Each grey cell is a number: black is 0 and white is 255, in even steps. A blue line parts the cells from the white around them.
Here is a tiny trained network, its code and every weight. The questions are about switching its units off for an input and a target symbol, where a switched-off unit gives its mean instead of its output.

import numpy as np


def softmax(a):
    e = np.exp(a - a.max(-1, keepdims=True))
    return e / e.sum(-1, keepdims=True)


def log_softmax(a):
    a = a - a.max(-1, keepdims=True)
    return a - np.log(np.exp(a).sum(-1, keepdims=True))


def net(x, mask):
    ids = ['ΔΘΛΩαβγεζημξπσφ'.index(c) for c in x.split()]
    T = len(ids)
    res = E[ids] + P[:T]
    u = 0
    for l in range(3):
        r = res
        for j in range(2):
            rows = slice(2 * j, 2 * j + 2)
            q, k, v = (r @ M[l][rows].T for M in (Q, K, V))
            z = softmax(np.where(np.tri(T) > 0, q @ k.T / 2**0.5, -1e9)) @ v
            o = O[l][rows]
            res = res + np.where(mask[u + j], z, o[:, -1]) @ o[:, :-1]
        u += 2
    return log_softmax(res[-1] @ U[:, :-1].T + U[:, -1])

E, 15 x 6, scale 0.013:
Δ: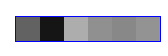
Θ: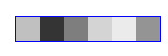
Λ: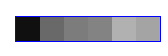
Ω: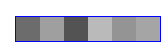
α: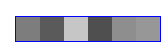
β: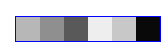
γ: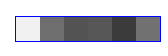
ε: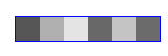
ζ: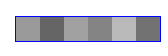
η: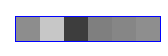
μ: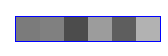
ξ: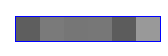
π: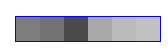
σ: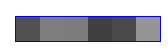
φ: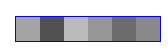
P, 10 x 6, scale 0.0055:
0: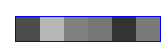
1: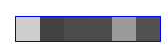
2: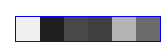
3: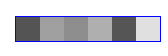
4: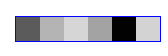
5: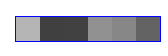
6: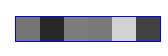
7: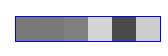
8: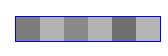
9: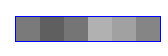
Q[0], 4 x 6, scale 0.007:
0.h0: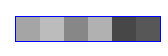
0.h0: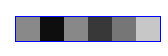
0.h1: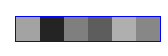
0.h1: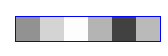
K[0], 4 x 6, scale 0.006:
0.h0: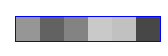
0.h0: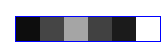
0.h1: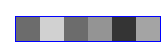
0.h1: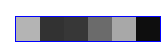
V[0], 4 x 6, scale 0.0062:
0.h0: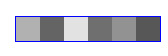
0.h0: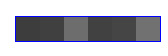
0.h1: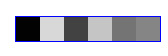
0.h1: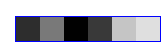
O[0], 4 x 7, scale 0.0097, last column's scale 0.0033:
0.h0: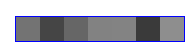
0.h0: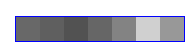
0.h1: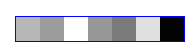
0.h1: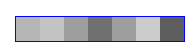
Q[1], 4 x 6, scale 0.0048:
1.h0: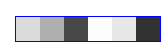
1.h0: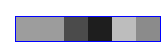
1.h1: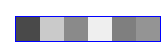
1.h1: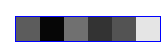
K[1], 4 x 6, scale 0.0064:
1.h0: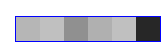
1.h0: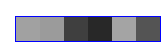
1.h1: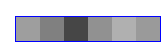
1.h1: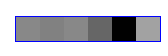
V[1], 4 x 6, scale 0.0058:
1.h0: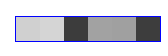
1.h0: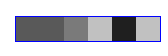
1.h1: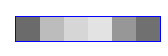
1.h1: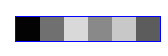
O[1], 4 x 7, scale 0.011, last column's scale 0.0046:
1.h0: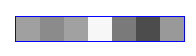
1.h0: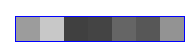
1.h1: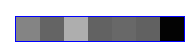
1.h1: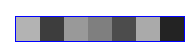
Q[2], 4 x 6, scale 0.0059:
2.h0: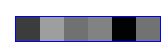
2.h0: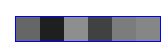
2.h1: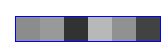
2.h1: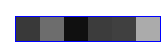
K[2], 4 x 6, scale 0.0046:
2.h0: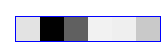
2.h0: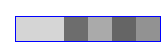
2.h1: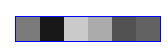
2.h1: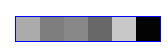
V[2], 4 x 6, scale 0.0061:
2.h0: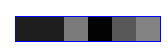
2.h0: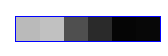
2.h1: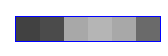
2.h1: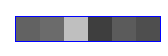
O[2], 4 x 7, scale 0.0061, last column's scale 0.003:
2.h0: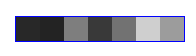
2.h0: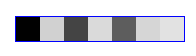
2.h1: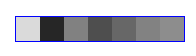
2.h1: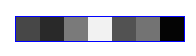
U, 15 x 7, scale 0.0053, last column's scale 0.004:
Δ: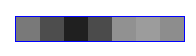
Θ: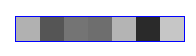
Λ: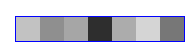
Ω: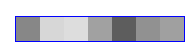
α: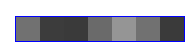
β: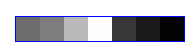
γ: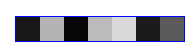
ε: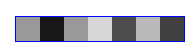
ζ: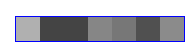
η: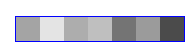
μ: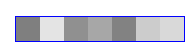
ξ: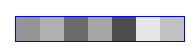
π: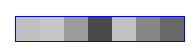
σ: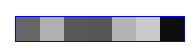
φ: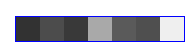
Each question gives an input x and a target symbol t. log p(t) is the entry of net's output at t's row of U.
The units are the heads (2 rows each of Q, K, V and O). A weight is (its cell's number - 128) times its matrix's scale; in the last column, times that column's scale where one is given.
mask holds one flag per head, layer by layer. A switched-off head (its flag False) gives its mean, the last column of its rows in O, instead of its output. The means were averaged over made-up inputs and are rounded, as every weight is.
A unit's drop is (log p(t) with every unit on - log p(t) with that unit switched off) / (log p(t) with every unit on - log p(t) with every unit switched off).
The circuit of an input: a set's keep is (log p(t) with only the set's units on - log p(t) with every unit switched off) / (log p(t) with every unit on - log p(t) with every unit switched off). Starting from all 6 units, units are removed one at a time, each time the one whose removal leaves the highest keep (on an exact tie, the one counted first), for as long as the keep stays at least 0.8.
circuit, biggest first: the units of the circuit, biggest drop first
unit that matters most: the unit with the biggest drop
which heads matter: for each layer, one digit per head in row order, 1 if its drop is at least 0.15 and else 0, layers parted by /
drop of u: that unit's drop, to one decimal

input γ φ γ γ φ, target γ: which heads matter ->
01 / 01 / 00
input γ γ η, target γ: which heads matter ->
00 / 01 / 00
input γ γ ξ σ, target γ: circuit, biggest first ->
1.h1, 0.h1
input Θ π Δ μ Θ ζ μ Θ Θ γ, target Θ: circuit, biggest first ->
2.h0, 1.h0, 0.h0
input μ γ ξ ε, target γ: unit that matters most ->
0.h1
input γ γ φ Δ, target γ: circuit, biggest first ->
1.h1, 0.h1
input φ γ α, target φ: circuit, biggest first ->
0.h1, 2.h0, 2.h1
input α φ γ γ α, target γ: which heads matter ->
01 / 00 / 00
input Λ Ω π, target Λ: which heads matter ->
01 / 00 / 10
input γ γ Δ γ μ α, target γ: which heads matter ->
00 / 01 / 10
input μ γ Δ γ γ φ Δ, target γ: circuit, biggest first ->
1.h1, 2.h0
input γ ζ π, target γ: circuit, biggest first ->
2.h0, 1.h1
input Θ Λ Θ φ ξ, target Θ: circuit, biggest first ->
2.h0, 1.h0, 0.h1
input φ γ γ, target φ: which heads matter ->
01 / 00 / 10
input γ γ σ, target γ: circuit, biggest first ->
1.h1, 2.h0
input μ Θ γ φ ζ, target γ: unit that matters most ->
0.h1
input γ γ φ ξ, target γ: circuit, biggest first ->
0.h1, 1.h1
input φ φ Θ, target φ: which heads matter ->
01 / 10 / 10
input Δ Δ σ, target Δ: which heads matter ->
10 / 10 / 10
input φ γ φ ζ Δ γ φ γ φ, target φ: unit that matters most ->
0.h1
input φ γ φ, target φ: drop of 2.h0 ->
0.3
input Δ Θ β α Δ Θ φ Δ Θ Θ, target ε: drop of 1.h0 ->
0.6
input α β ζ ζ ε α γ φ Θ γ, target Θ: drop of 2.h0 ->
0.6
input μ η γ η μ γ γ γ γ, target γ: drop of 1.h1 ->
0.5
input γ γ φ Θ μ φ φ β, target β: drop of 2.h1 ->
0.0
